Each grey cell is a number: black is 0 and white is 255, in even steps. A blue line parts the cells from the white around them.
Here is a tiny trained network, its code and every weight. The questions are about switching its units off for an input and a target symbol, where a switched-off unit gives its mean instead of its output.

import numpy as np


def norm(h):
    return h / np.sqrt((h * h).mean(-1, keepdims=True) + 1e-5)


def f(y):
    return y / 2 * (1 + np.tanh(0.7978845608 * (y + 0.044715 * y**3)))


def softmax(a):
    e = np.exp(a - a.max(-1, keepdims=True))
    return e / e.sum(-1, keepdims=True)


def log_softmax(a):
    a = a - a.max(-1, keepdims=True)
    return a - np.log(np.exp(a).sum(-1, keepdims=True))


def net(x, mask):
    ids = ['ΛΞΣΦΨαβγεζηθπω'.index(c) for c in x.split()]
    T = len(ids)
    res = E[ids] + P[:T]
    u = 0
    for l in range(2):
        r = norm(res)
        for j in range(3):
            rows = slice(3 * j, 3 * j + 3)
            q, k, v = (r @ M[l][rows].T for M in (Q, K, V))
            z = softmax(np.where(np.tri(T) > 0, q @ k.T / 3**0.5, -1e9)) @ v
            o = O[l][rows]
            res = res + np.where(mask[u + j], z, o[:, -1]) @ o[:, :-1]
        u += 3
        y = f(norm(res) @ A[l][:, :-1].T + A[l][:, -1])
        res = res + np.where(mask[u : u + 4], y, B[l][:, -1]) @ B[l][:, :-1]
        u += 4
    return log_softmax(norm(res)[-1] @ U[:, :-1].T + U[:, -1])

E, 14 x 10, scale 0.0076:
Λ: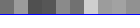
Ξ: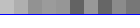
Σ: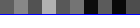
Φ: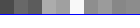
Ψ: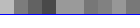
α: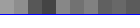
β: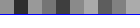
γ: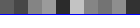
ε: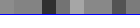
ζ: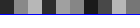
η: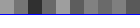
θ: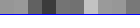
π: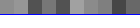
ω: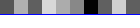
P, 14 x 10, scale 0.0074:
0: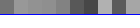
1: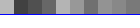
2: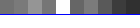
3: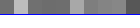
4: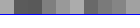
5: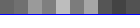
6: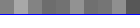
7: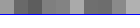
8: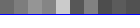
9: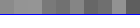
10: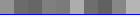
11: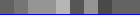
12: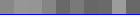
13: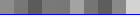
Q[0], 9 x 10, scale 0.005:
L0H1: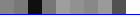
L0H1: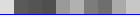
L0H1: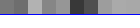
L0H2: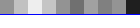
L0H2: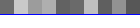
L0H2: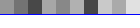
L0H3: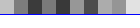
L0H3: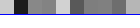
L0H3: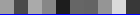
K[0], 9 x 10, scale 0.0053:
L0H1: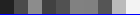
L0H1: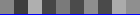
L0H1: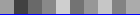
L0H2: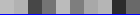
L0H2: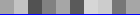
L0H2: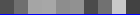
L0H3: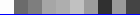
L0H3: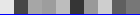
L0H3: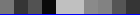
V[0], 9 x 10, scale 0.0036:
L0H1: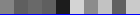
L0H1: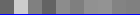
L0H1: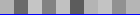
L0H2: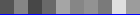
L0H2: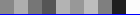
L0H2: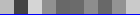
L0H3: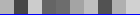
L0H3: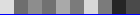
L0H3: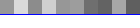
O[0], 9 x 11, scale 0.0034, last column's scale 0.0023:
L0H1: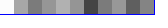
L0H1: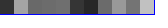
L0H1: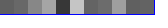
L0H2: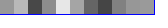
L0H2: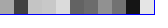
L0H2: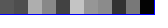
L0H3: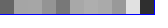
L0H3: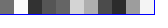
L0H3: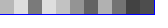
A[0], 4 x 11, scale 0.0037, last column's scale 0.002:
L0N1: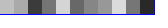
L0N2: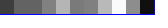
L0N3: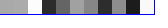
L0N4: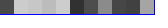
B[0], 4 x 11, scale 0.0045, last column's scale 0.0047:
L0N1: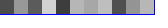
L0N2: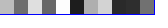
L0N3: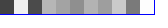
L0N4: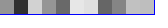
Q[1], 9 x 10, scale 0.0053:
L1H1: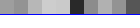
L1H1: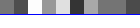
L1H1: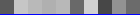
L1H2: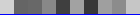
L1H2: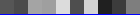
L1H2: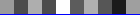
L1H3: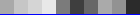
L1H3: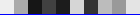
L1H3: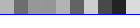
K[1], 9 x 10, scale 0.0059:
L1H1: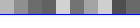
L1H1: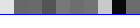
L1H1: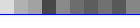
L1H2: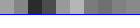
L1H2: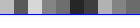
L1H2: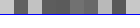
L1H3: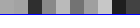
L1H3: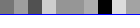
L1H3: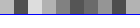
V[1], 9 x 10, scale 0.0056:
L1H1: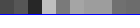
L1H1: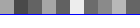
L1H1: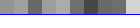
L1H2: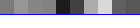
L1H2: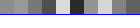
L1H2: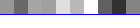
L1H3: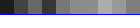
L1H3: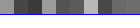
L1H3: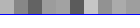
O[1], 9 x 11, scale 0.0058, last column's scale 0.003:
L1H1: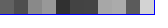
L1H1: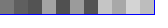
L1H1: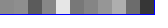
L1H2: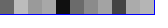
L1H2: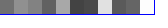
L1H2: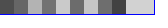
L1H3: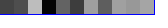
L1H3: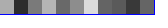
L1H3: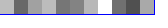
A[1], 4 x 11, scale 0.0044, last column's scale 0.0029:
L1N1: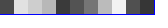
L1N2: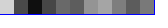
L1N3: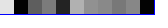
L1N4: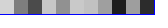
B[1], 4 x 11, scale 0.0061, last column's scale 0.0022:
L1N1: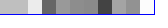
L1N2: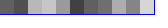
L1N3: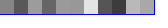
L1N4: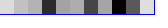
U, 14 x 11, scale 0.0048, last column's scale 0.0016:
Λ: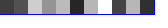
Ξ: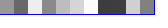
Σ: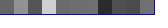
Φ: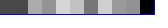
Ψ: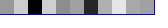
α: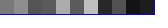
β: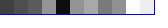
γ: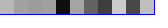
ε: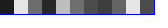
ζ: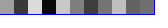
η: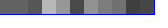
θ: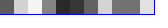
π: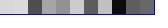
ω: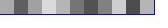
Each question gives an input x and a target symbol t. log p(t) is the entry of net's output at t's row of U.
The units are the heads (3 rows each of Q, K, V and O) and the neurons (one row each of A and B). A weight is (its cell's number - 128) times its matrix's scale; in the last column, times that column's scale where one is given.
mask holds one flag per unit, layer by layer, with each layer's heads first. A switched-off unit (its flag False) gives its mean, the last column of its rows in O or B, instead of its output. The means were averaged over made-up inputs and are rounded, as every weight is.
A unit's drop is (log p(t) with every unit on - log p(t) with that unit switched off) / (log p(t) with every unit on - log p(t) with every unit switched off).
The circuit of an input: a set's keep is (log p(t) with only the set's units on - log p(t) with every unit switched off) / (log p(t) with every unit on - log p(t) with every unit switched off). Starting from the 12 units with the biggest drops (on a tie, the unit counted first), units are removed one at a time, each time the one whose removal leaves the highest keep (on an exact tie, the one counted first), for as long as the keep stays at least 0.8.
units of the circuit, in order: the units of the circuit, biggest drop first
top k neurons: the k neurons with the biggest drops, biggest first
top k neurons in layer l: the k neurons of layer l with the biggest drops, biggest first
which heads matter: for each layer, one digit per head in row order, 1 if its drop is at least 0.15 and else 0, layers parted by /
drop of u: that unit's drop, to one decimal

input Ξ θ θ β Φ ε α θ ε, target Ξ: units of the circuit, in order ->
(L0N4; L1H2)
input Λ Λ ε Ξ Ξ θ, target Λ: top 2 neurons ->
(L0N4; L0N2)
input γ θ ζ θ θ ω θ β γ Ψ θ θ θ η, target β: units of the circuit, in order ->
(L0H2; L1H1; L0N3)
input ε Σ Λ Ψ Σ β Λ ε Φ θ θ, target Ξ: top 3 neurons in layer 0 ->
(L0N3; L0N2; L0N1)
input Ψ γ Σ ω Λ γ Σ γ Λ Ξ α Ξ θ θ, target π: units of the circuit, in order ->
(L1H3; L1N4)
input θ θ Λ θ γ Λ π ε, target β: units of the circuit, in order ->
(L1H1; L1H3)
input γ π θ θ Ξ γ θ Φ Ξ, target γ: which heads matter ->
010 / 010
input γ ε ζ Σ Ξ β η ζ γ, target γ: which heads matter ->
111 / 010
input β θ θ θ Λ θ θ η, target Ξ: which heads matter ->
110 / 000
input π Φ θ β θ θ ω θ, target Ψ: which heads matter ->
110 / 101
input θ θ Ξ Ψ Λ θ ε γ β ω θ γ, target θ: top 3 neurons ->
(L0N3; L0N4; L0N1)
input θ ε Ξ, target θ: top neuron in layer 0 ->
(L0N4)
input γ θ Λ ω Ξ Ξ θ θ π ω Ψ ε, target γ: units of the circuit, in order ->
(L1H2; L0H3)
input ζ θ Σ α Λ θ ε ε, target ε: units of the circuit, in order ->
(L1H3; L0N4)
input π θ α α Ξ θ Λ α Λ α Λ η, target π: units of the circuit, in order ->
(L0H1; L1H3; L0N4; L1N4)
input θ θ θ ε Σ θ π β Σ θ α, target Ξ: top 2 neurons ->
(L1N3; L1N2)
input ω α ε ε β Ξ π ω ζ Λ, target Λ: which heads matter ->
101 / 010
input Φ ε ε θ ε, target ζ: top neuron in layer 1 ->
(L1N2)
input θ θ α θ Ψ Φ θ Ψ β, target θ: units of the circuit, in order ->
(L1H2; L0H2; L0H1)
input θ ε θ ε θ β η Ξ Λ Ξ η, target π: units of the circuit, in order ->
(L1H3)
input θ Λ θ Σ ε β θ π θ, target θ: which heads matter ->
111 / 010
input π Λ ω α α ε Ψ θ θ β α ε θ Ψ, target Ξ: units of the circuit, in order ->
(L1N3; L1H3)
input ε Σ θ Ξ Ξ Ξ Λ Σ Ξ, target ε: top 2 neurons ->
(L0N1; L0N4)
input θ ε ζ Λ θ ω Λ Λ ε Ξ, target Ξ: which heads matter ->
000 / 010
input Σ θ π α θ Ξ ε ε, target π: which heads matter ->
000 / 001
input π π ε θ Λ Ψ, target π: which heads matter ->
110 / 001
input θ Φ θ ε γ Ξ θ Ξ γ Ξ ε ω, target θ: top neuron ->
(L0N3)
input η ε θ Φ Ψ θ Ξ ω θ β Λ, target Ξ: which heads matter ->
110 / 011
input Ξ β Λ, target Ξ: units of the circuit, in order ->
(L0N4; L1H2)
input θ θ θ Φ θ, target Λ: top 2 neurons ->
(L0N2; L0N3)
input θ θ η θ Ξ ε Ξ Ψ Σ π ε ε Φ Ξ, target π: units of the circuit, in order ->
(L1N4; L1H3)
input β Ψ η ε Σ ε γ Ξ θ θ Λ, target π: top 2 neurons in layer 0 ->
(L0N4; L0N2)
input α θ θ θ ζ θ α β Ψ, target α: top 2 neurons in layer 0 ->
(L0N4; L0N3)
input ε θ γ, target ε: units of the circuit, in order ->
(L1H3)
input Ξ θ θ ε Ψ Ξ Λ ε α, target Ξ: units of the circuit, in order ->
(L0N4; L1H2)
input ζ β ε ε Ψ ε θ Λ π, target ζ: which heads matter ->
001 / 011
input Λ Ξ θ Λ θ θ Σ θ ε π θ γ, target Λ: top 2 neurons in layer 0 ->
(L0N2; L0N4)
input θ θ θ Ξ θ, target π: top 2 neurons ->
(L1N4; L0N1)
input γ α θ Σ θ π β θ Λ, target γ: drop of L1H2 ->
1.0
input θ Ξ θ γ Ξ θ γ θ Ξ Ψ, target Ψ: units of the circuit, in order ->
(L0N3)
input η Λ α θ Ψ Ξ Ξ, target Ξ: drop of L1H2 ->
0.4
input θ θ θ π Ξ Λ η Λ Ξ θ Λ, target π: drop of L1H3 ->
0.2
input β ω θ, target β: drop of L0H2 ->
0.5
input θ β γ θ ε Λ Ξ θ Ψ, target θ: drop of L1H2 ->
1.0
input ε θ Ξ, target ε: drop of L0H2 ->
0.3
